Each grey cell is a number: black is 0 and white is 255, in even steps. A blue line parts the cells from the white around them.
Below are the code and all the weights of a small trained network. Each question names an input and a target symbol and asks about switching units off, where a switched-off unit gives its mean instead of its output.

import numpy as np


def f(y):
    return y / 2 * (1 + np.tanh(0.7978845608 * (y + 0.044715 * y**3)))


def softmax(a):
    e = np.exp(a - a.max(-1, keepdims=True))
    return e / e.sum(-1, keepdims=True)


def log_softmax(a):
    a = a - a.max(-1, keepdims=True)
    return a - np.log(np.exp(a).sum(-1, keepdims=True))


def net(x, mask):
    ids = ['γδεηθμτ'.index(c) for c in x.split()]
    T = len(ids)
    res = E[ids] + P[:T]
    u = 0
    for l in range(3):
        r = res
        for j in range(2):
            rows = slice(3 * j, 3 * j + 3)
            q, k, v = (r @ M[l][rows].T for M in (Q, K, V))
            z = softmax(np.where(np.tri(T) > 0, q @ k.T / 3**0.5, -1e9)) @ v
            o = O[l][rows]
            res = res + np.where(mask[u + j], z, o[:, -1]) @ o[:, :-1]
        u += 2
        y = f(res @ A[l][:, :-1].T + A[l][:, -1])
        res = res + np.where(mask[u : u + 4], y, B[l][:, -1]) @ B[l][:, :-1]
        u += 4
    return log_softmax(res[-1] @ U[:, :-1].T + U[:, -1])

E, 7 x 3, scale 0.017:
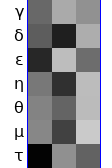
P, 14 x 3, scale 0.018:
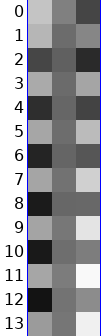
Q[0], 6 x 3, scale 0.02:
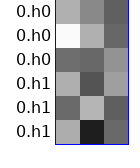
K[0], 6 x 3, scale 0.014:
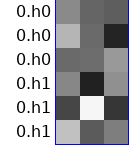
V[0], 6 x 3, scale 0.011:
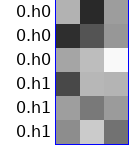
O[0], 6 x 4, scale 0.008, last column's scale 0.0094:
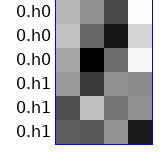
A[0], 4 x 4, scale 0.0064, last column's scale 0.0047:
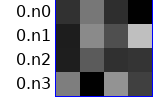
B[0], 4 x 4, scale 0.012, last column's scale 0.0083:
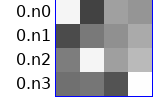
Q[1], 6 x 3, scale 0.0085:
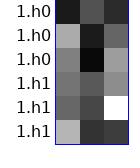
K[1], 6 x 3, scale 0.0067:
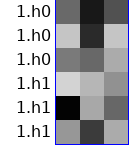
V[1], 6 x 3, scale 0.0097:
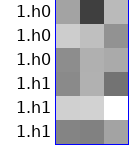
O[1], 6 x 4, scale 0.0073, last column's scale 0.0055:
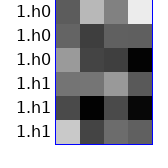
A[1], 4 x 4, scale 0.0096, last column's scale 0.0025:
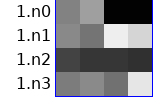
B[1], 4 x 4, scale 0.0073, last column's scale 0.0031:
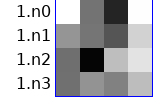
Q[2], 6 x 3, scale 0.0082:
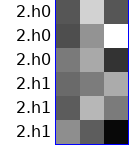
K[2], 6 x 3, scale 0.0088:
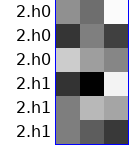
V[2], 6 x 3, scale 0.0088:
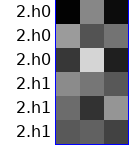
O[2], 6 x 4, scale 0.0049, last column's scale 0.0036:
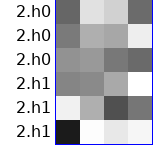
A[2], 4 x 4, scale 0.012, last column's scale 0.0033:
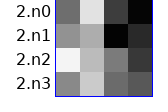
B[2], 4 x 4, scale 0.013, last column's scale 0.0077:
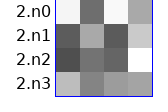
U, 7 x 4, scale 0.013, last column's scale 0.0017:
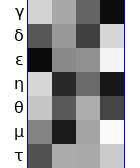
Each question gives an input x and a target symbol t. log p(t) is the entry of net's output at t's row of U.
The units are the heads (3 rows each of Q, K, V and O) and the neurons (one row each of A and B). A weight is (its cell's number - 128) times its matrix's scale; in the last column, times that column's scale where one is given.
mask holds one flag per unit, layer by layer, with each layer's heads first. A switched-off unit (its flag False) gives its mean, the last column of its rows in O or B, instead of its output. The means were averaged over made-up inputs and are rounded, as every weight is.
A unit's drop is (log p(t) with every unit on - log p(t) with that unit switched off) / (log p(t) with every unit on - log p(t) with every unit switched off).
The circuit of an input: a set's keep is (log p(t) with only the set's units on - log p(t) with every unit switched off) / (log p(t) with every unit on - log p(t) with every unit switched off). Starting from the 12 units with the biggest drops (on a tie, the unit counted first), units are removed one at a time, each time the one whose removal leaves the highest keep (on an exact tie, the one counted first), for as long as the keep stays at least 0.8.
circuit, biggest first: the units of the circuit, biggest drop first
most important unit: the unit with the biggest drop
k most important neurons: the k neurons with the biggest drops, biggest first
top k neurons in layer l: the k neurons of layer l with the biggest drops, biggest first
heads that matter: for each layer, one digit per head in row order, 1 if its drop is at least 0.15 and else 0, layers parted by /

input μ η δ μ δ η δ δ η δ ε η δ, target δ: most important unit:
0.h0
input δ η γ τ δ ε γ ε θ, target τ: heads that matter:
11 / 11 / 10
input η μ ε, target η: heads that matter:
11 / 11 / 00
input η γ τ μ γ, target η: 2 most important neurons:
1.n2, 0.n2
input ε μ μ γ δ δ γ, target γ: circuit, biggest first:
2.n0, 2.n1
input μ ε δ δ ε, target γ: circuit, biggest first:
2.n0, 2.n1
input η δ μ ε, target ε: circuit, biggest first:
0.h0, 2.h1
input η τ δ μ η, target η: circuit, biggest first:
0.h0, 1.n0
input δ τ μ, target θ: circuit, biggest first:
2.n0, 0.h0, 0.h1
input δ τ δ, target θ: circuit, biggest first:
2.n0, 0.h0, 0.h1
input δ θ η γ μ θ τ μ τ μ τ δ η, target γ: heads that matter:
10 / 11 / 00
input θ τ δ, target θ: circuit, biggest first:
2.n0, 0.n2, 0.h0
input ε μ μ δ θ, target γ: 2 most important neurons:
0.n2, 2.n0
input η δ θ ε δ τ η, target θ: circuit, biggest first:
2.n0, 0.n2, 1.h1
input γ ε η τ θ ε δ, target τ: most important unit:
1.h0
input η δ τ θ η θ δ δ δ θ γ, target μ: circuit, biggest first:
1.n2, 0.h0
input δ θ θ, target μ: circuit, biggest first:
0.h0, 1.h1, 1.n2
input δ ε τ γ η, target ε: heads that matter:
10 / 01 / 00
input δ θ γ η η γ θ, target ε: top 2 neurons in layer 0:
0.n3, 0.n1
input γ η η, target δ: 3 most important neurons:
0.n2, 0.n3, 2.n1
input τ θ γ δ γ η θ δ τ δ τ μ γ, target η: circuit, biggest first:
0.h0
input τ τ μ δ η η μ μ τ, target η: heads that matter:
11 / 00 / 00
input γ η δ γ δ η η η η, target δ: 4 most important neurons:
0.n2, 2.n1, 1.n0, 2.n0
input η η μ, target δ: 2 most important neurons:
0.n2, 0.n3
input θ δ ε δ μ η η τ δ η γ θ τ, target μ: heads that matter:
11 / 00 / 00
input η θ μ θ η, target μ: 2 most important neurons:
1.n2, 0.n3
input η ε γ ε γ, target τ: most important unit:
0.h0
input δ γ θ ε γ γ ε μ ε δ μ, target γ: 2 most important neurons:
0.n3, 2.n0
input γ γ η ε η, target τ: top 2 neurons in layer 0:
0.n2, 0.n1
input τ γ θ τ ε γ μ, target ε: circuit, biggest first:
0.h0, 2.n0
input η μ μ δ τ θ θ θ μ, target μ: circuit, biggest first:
0.h0, 1.n2
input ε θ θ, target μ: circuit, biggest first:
1.h1, 1.n2
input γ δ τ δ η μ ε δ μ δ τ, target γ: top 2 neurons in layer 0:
0.n2, 0.n3
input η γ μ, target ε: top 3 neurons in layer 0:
0.n3, 0.n2, 0.n1
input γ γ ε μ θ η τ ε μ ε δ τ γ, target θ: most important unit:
1.h0
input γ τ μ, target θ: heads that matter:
11 / 00 / 10
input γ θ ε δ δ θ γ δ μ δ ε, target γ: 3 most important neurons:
0.n2, 2.n0, 2.n1
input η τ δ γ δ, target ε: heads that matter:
11 / 01 / 00
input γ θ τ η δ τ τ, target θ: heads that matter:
00 / 00 / 00
